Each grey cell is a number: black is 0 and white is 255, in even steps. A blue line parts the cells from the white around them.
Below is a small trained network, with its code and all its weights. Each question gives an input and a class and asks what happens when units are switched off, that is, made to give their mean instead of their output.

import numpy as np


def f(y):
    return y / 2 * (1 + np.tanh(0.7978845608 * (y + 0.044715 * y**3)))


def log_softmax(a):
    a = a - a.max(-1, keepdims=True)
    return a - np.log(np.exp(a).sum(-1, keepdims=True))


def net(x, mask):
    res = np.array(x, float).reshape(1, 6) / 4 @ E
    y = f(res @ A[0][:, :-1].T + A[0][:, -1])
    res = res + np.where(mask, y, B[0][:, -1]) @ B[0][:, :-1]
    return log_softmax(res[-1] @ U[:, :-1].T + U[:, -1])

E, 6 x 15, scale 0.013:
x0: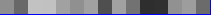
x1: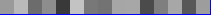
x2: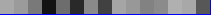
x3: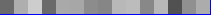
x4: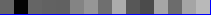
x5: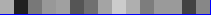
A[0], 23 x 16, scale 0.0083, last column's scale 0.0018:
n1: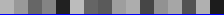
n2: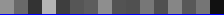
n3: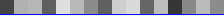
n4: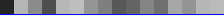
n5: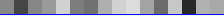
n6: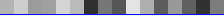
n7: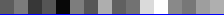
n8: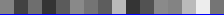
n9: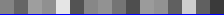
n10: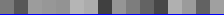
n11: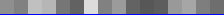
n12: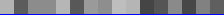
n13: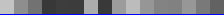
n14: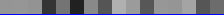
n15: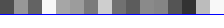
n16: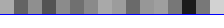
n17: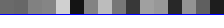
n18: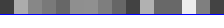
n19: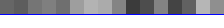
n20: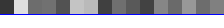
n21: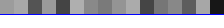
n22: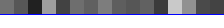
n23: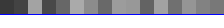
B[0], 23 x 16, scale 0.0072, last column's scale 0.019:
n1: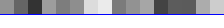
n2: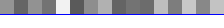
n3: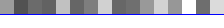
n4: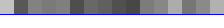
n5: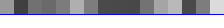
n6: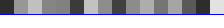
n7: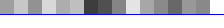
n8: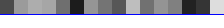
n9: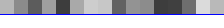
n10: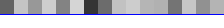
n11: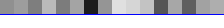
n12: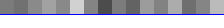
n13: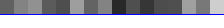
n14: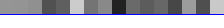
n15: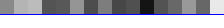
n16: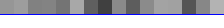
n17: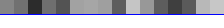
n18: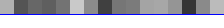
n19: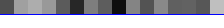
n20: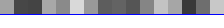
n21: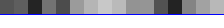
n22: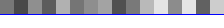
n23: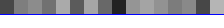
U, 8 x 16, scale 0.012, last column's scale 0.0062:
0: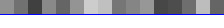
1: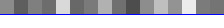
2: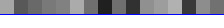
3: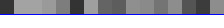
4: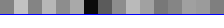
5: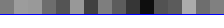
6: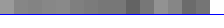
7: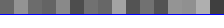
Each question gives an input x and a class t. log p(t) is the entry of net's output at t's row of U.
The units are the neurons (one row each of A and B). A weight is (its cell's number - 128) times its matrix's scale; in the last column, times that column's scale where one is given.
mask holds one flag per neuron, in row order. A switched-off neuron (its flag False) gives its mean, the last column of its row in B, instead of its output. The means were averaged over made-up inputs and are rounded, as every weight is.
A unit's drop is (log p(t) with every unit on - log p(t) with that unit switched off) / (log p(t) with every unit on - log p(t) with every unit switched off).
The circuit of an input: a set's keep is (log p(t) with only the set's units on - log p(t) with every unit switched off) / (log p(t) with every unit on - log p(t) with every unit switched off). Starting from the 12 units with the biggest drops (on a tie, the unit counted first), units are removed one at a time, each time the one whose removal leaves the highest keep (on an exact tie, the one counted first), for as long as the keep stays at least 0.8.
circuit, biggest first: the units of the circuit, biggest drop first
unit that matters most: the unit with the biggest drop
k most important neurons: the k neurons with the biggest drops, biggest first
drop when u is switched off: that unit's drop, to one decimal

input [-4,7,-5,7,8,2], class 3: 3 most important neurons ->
(n8, n19, n23)
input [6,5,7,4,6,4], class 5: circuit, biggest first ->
(n13)
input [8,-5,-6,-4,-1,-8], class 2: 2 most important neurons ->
(n18, n20)
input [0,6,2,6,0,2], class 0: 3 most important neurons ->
(n1, n21, n22)
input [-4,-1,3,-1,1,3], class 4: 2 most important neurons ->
(n7, n15)
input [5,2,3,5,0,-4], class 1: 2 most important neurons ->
(n3, n7)
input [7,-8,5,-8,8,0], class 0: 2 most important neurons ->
(n9, n17)
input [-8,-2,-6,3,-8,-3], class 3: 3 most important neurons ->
(n6, n10, n11)
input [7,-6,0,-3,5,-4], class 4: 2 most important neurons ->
(n10, n11)
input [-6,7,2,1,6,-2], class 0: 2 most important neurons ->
(n1, n21)
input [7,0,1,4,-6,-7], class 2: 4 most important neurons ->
(n20, n7, n18, n4)
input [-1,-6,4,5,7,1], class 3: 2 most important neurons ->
(n8, n23)
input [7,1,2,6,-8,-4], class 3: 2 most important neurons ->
(n6, n7)
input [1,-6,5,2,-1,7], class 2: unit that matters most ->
n5
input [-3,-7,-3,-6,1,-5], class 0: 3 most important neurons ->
(n17, n9, n3)
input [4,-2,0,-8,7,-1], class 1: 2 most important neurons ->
(n22, n2)
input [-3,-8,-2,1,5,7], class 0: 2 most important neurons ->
(n17, n9)
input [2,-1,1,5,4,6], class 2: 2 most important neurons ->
(n5, n12)
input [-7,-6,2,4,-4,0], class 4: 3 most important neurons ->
(n7, n1, n21)
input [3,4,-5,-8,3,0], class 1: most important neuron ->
(n22)
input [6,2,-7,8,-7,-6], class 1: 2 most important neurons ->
(n3, n8)
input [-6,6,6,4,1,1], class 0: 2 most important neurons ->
(n1, n15)
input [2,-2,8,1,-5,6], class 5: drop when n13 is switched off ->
0.6
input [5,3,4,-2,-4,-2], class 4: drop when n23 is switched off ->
0.2
